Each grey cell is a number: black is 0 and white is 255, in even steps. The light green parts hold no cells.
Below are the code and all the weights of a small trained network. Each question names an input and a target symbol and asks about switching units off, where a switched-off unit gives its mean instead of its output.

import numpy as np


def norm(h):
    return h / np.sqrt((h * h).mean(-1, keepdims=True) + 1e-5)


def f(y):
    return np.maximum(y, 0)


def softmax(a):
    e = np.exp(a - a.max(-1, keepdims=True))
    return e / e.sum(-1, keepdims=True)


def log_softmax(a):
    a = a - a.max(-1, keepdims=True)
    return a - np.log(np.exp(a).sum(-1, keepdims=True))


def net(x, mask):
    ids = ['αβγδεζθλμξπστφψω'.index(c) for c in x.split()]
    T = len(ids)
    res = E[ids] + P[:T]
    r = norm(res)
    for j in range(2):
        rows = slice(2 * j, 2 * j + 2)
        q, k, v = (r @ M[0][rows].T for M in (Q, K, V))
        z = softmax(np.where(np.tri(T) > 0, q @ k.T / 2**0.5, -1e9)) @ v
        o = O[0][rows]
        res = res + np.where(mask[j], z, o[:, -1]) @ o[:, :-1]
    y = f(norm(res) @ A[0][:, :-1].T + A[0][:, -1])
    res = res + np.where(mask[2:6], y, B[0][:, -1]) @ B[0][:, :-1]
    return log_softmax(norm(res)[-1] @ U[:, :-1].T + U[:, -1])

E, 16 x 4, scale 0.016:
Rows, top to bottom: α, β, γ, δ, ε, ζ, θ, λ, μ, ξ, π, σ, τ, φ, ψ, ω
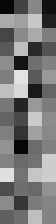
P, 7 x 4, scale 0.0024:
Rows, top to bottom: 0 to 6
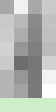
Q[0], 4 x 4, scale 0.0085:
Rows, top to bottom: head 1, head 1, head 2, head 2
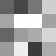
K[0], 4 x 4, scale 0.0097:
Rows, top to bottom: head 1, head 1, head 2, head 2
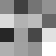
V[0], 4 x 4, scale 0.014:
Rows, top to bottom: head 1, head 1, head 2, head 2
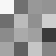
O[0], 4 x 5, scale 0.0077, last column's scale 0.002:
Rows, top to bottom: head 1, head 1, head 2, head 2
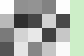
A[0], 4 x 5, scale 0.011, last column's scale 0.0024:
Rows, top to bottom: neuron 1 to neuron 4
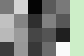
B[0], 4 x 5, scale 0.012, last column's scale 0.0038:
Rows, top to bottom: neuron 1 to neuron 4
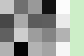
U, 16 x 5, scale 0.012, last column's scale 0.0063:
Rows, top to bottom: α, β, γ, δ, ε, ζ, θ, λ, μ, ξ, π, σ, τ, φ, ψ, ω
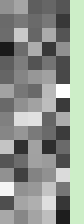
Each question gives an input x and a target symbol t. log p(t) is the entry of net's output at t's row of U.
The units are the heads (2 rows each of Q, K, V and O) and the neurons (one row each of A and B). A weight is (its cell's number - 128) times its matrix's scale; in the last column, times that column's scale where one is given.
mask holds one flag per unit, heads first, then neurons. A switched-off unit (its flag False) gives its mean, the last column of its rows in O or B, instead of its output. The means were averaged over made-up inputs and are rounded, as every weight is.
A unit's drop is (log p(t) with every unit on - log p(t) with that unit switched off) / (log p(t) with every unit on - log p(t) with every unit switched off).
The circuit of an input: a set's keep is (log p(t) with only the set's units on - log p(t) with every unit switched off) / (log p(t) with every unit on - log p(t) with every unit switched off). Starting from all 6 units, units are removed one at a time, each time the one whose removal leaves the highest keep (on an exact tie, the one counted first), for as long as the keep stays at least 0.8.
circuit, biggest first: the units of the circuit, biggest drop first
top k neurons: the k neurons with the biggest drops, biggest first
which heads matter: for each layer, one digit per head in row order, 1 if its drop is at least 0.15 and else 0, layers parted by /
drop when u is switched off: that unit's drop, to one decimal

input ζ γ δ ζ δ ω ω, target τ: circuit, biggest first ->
head 1
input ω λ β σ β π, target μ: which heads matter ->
01
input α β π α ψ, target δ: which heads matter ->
10
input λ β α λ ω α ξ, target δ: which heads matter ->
10
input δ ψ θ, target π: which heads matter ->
10
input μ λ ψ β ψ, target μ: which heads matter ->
11
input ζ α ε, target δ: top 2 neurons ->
neuron 1; neuron 4
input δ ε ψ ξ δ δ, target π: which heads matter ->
00
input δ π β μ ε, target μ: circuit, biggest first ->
head 1; head 2
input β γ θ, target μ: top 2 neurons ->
neuron 3; neuron 2
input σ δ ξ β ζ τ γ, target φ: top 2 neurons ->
neuron 1; neuron 4
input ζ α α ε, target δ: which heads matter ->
11
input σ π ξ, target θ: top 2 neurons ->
neuron 1; neuron 4
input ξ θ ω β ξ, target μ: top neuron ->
neuron 4
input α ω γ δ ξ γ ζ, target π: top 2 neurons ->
neuron 1; neuron 4
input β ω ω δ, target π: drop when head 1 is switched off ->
0.1
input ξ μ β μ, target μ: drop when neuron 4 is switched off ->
0.3
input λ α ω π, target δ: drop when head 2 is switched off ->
0.1
